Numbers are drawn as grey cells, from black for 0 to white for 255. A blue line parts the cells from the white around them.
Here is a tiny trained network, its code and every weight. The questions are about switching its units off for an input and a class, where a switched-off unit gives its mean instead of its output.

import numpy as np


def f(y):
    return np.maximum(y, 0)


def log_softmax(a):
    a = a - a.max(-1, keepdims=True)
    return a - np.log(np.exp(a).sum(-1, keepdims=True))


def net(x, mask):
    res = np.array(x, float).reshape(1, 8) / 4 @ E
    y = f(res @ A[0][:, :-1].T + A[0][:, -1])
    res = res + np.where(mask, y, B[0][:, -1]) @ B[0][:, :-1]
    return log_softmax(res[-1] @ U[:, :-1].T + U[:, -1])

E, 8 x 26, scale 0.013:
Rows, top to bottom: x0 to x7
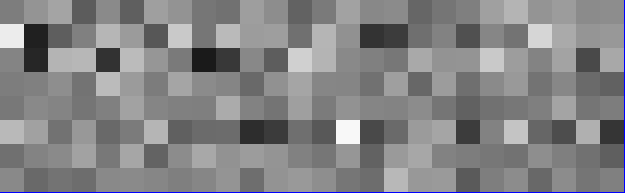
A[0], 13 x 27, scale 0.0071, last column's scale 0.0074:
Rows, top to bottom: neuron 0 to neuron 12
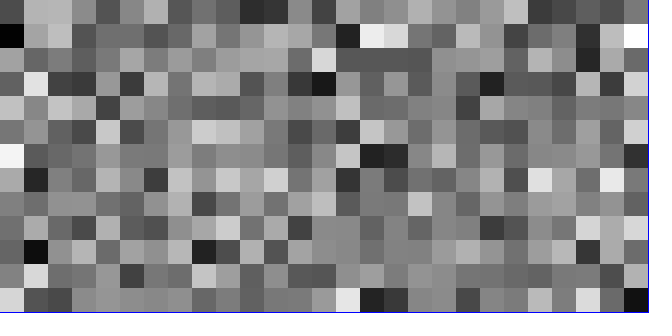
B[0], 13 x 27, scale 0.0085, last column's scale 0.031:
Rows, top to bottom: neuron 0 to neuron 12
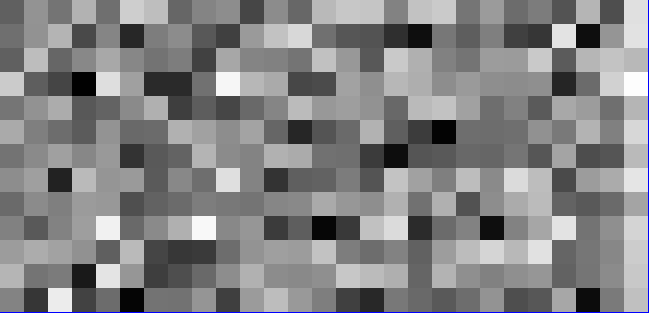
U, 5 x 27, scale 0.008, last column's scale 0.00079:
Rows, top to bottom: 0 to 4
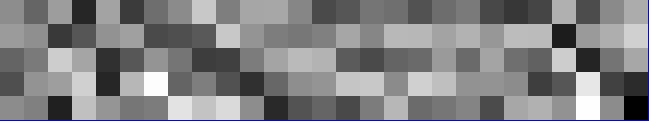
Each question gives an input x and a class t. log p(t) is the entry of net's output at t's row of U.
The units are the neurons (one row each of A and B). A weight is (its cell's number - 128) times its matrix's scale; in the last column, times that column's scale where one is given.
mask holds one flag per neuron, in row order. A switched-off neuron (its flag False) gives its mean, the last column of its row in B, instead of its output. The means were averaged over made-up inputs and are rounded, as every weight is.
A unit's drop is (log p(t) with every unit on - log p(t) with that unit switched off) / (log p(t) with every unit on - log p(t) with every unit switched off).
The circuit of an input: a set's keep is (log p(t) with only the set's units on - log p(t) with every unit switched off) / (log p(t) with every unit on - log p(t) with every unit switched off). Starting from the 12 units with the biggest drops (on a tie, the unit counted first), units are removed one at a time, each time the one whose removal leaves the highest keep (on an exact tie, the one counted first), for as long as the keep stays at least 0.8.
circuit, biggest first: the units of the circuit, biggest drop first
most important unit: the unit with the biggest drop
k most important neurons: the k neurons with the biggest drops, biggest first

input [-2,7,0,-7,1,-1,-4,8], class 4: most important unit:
neuron 3
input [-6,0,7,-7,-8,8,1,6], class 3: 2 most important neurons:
neuron 0; neuron 1
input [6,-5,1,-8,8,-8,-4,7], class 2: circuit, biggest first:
neuron 3; neuron 9
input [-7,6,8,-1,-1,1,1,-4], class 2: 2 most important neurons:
neuron 3; neuron 12
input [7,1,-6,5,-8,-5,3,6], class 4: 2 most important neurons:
neuron 7; neuron 12
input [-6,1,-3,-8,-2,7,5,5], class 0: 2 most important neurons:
neuron 12; neuron 7
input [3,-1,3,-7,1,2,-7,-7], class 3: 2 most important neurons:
neuron 3; neuron 1
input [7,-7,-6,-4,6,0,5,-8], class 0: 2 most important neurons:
neuron 1; neuron 7
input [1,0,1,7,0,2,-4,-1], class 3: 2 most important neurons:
neuron 3; neuron 1
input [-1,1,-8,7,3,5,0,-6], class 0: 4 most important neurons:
neuron 9; neuron 7; neuron 12; neuron 10
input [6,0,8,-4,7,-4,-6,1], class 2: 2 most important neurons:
neuron 3; neuron 1
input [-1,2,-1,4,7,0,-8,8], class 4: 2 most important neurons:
neuron 1; neuron 3
